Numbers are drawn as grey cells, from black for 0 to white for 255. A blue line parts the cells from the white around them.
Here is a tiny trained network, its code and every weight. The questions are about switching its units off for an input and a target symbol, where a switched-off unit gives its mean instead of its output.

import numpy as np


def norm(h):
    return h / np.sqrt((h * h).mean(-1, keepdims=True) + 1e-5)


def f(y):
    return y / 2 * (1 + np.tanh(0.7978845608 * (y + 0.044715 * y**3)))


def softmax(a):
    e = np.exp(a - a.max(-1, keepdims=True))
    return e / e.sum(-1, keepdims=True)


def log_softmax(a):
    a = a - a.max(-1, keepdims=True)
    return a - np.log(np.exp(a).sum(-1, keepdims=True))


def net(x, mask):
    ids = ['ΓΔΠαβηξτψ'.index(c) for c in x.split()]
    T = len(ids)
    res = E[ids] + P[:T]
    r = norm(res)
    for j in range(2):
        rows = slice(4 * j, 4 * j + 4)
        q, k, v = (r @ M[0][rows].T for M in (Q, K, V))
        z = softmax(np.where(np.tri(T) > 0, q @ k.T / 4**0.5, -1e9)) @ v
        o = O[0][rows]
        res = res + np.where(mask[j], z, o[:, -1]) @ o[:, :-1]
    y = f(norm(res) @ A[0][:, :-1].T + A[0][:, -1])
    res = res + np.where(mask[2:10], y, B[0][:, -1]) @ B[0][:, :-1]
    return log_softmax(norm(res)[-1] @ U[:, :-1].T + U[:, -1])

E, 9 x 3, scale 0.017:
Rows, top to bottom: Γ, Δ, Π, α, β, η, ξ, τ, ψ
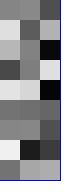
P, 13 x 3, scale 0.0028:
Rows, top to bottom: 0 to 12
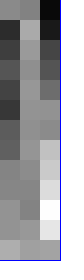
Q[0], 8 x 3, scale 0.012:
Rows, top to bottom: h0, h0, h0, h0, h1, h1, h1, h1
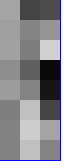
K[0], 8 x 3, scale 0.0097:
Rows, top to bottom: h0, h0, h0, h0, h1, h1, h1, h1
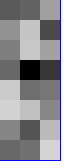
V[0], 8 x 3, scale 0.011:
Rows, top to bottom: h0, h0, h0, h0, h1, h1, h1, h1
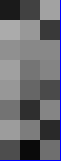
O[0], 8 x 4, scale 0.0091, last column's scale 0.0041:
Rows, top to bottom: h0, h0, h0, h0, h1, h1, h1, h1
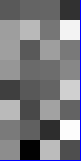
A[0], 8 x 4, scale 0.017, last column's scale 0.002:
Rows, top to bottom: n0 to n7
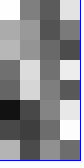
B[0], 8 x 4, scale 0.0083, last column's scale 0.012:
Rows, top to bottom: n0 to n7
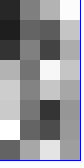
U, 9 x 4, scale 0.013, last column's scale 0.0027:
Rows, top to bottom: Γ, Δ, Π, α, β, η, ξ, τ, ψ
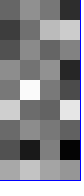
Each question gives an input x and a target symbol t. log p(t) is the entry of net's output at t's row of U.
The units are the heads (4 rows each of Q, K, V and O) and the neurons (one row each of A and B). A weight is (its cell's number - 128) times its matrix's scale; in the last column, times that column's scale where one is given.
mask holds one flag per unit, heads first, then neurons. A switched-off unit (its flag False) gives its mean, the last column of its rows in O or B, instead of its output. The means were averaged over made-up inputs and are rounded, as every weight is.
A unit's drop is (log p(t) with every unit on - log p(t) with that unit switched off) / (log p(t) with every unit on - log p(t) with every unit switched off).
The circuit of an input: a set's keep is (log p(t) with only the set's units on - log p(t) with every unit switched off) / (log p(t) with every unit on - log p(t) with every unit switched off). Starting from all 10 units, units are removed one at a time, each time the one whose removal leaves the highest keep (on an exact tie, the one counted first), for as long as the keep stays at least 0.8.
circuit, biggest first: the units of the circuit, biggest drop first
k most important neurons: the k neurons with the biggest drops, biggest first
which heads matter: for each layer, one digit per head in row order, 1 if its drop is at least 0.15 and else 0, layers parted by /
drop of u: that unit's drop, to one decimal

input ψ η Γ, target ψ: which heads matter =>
01
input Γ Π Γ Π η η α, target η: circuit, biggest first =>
(n5, n0, h0)
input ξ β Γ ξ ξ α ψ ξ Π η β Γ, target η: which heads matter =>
10
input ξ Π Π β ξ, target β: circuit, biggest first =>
(h0, h1, n3)
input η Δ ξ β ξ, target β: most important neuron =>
(n0)
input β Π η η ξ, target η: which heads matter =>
00
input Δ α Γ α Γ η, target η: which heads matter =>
00
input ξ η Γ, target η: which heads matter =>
01
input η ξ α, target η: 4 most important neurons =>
(n5, n0, n6, n1)
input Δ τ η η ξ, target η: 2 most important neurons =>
(n6, n0)
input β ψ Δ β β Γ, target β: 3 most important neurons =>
(n0, n7, n1)
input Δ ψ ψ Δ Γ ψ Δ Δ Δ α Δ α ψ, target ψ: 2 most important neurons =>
(n0, n1)
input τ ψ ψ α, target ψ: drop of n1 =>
0.2
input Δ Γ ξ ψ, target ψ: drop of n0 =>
0.1
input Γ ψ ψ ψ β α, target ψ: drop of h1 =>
1.0
